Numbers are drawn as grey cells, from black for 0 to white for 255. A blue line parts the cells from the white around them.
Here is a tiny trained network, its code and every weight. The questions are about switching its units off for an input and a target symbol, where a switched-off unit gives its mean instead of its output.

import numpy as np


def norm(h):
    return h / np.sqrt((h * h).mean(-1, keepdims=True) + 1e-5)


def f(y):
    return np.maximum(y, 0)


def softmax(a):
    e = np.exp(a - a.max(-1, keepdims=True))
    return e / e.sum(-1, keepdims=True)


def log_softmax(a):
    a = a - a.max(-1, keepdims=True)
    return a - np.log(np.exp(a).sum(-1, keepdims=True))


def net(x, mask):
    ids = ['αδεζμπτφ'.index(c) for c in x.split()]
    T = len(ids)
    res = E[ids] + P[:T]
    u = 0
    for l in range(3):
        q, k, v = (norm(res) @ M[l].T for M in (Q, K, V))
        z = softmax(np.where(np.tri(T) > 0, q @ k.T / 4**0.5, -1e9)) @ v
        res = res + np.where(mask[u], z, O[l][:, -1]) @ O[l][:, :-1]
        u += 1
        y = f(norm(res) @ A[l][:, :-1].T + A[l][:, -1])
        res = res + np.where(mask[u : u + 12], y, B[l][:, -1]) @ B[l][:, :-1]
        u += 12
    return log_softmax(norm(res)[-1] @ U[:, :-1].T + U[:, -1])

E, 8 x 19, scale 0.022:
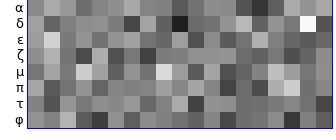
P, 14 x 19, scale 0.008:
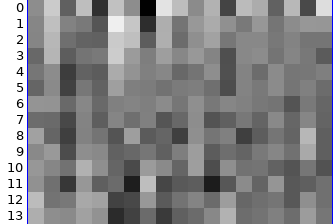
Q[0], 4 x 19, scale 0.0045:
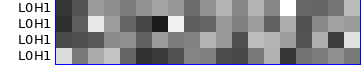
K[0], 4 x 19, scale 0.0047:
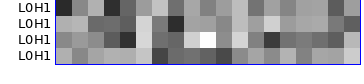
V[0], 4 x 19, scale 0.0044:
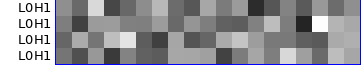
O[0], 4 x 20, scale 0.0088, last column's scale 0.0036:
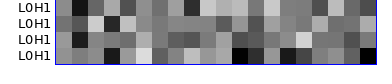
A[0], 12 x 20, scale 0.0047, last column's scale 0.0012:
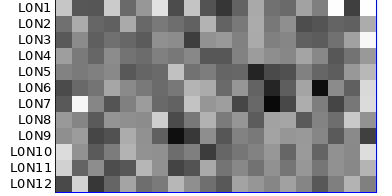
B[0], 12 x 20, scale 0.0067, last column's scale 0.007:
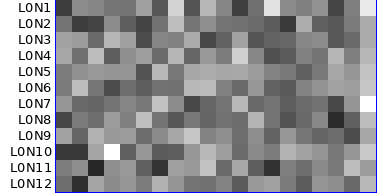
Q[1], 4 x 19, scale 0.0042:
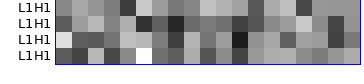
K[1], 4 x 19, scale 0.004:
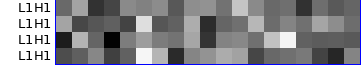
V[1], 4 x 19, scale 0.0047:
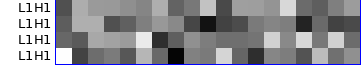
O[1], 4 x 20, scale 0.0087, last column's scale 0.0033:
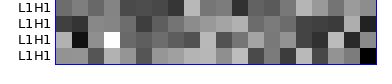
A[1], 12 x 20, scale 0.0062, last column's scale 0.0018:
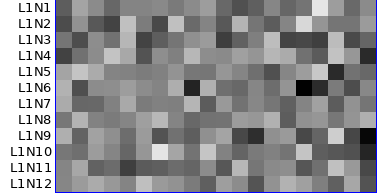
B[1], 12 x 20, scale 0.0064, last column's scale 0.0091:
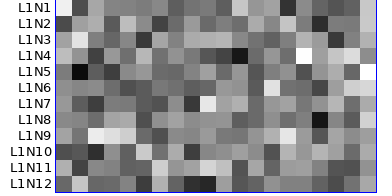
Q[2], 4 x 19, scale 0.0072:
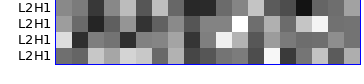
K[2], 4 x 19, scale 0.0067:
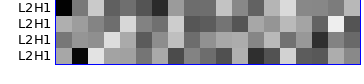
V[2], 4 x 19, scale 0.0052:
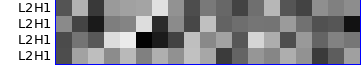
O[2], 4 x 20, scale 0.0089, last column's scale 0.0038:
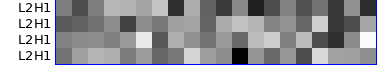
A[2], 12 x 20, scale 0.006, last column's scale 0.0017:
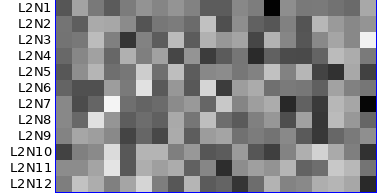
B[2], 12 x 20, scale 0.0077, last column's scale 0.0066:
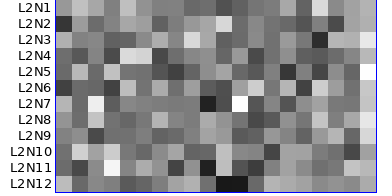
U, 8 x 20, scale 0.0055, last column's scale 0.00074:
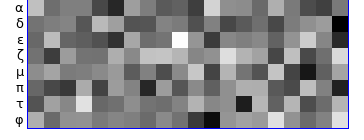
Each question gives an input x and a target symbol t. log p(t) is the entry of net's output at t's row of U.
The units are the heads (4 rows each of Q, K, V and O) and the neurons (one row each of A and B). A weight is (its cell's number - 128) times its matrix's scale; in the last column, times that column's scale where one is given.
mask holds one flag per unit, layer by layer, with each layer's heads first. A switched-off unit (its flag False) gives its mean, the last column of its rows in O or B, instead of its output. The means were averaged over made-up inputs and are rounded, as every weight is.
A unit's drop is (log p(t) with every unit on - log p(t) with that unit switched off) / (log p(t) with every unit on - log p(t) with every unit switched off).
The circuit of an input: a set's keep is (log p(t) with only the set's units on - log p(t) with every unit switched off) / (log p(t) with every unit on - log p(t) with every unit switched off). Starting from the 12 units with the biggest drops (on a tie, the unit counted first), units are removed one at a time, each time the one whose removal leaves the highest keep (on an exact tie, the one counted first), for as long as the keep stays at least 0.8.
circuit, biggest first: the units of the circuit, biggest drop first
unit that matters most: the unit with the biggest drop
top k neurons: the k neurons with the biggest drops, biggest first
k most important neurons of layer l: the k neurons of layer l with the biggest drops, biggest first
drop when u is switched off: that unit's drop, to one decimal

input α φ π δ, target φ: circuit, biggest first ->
(L0H1; L2N12)
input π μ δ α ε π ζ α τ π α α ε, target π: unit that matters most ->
L1N6
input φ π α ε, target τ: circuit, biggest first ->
(L2H1; L2N10; L1N10)
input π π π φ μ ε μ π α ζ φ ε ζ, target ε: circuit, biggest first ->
(L1H1; L2H1)
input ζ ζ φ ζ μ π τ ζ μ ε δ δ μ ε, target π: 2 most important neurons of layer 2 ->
(L2N11; L2N9)
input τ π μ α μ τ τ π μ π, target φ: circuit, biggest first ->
(L1H1; L2H1; L2N12)
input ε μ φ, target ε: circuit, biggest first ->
(L0H1; L0N6; L2H1)
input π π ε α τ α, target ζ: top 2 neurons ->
(L1N2; L0N7)
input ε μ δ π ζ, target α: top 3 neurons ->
(L2N7; L0N7; L1N6)
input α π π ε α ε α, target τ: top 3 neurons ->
(L1N2; L1N1; L0N7)
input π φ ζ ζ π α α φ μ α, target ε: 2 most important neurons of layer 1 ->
(L1N1; L1N2)
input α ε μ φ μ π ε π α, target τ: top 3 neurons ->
(L1N1; L0N6; L0N7)
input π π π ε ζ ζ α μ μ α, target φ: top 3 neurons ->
(L1N2; L2N12; L0N4)
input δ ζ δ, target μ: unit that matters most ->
L1H1
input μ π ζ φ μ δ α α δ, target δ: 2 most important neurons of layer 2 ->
(L2N4; L2N2)
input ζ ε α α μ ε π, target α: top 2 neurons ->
(L0N8; L0N10)
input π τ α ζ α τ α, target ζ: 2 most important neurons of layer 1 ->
(L1N2; L1N6)
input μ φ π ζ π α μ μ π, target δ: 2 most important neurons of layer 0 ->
(L0N6; L0N5)
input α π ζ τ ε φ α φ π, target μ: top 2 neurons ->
(L2N5; L0N1)
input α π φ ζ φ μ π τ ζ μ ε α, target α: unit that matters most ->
L0H1
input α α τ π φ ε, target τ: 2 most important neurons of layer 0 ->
(L0N2; L0N7)
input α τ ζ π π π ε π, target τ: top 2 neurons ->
(L0N12; L2N10)
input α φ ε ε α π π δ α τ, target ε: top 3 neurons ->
(L1N3; L1N6; L0N1)
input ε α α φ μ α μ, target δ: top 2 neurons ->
(L2N4; L0N10)
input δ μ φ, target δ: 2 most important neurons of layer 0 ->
(L0N7; L0N2)
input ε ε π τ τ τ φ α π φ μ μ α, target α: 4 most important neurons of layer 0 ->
(L0N6; L0N7; L0N1; L0N4)
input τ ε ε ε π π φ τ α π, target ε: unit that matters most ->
L1H1
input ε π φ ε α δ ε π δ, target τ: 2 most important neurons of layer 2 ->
(L2N2; L2N10)
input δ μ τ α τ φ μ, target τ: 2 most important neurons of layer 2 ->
(L2N10; L2N2)
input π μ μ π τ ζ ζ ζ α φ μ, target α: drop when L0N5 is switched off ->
-0.1
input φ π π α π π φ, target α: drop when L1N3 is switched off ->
0.1
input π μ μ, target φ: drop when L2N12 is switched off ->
0.2
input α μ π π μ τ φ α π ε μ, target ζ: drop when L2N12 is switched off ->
0.0
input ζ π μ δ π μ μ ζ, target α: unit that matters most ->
L1H1
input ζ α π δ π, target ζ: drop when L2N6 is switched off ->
0.2
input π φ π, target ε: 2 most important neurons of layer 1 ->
(L1N5; L1N6)
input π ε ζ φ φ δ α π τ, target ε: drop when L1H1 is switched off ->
1.1
